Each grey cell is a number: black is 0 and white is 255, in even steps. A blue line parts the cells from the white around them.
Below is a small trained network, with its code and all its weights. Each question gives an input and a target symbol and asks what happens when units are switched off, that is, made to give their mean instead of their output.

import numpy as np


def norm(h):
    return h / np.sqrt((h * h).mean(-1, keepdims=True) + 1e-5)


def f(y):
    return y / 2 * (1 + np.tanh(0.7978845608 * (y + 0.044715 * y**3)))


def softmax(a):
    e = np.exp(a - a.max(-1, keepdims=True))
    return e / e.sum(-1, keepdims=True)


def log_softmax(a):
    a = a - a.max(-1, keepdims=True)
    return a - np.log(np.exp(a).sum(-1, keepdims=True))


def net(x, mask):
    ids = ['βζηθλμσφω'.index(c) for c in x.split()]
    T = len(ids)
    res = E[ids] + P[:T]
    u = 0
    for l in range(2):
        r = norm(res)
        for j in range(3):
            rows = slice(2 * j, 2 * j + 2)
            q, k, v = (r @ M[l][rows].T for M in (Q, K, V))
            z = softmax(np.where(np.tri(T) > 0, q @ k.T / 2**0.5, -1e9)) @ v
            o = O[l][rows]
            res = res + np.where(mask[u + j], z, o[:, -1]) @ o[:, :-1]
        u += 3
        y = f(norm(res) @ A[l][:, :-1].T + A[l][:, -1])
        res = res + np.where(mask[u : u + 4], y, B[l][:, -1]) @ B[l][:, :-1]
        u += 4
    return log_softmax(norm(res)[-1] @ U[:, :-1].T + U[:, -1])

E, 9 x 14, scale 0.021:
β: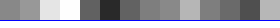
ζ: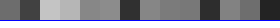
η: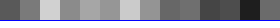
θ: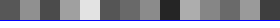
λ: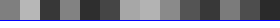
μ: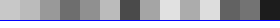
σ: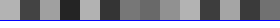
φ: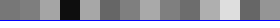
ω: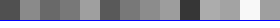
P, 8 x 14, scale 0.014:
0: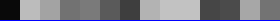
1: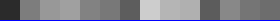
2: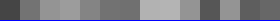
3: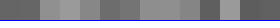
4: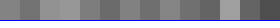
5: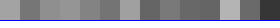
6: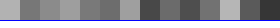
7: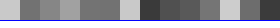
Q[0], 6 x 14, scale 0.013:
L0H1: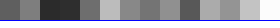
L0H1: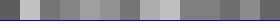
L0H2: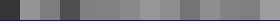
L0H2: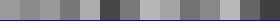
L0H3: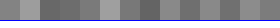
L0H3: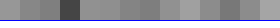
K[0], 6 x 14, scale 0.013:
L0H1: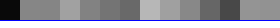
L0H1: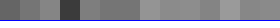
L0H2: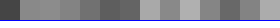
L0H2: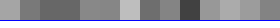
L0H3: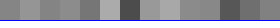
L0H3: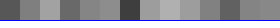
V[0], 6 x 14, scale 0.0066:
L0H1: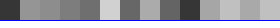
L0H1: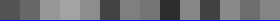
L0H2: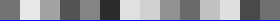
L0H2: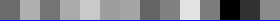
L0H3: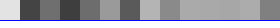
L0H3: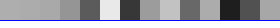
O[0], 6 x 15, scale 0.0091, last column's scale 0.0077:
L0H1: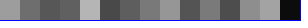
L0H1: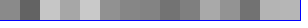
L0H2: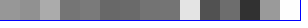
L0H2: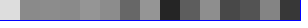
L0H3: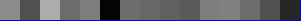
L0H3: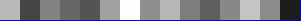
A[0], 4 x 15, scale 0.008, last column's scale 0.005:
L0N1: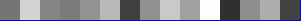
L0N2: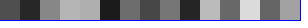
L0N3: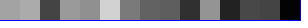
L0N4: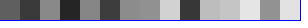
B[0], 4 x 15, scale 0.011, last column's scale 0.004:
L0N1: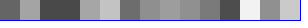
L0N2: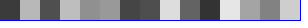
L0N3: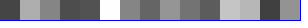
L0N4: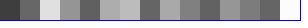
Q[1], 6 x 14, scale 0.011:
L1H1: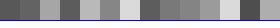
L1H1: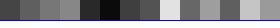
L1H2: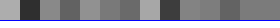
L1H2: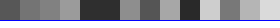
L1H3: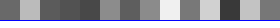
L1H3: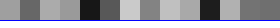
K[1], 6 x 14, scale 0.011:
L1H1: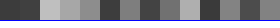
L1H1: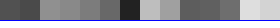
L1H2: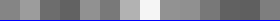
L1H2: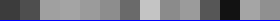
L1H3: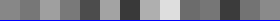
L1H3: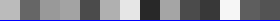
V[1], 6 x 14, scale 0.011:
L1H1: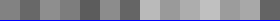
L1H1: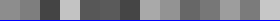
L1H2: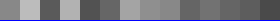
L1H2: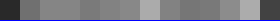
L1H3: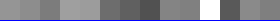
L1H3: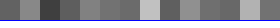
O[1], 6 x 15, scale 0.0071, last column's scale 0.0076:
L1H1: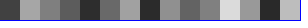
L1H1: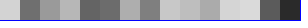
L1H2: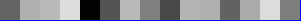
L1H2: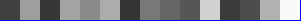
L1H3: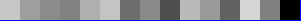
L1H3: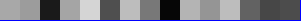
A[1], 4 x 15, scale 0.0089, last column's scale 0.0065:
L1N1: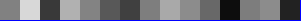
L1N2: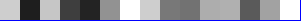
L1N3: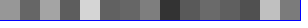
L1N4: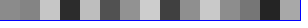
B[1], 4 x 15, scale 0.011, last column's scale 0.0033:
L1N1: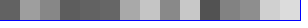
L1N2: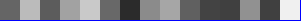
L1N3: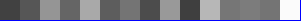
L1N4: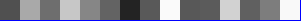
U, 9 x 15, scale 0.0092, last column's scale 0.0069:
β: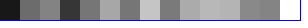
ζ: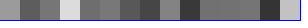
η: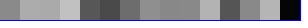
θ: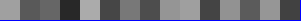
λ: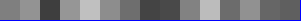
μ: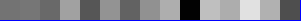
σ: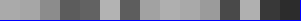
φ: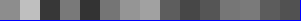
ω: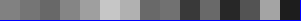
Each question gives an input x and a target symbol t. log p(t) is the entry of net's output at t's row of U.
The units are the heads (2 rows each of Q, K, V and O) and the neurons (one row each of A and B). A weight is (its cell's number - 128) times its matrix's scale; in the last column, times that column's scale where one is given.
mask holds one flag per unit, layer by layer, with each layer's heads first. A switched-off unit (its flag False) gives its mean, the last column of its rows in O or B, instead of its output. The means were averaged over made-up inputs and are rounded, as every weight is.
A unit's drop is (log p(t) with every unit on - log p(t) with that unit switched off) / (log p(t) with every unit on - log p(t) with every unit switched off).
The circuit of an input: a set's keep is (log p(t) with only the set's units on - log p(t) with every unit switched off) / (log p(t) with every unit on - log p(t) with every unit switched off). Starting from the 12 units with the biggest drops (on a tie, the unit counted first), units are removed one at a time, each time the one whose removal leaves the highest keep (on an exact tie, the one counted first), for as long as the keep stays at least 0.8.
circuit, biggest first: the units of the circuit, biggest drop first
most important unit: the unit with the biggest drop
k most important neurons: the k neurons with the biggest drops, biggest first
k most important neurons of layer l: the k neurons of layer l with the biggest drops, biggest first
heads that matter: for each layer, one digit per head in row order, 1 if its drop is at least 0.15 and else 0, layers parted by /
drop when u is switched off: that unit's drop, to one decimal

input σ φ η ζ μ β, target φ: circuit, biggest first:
[L0H1; L1H1; L0H3; L0H2]
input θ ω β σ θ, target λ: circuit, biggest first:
[L1H3]
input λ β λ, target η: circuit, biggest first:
[L1H2; L1H1; L0H2]
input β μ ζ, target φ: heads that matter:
100 / 000
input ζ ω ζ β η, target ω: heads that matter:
001 / 100
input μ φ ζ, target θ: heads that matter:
110 / 000
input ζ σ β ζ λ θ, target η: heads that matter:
000 / 010
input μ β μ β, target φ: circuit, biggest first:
[L0H1; L0H3; L1H1; L0H2]
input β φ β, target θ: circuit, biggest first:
[L0H2; L0H1; L1H2]
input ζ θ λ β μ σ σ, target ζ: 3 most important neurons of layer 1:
[L1N4; L1N2; L1N1]
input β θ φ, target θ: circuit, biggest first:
[L0H2; L1H2; L0H1]
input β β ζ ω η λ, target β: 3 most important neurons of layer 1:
[L1N1; L1N2; L1N4]
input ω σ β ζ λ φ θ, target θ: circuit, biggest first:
[L0H2; L0H1]
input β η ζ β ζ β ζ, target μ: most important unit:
L0H2
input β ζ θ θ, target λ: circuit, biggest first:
[L1H3; L0H2]
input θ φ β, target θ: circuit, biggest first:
[L0H1; L0H2; L1H2]
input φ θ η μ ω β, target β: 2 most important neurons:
[L1N1; L0N4]
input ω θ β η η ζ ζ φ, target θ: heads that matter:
010 / 010
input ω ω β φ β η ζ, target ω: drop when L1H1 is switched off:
0.4
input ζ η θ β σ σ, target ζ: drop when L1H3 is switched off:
-0.1
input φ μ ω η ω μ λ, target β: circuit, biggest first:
[L0H2]
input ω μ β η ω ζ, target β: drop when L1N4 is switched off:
0.2
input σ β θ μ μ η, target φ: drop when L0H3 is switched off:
0.2
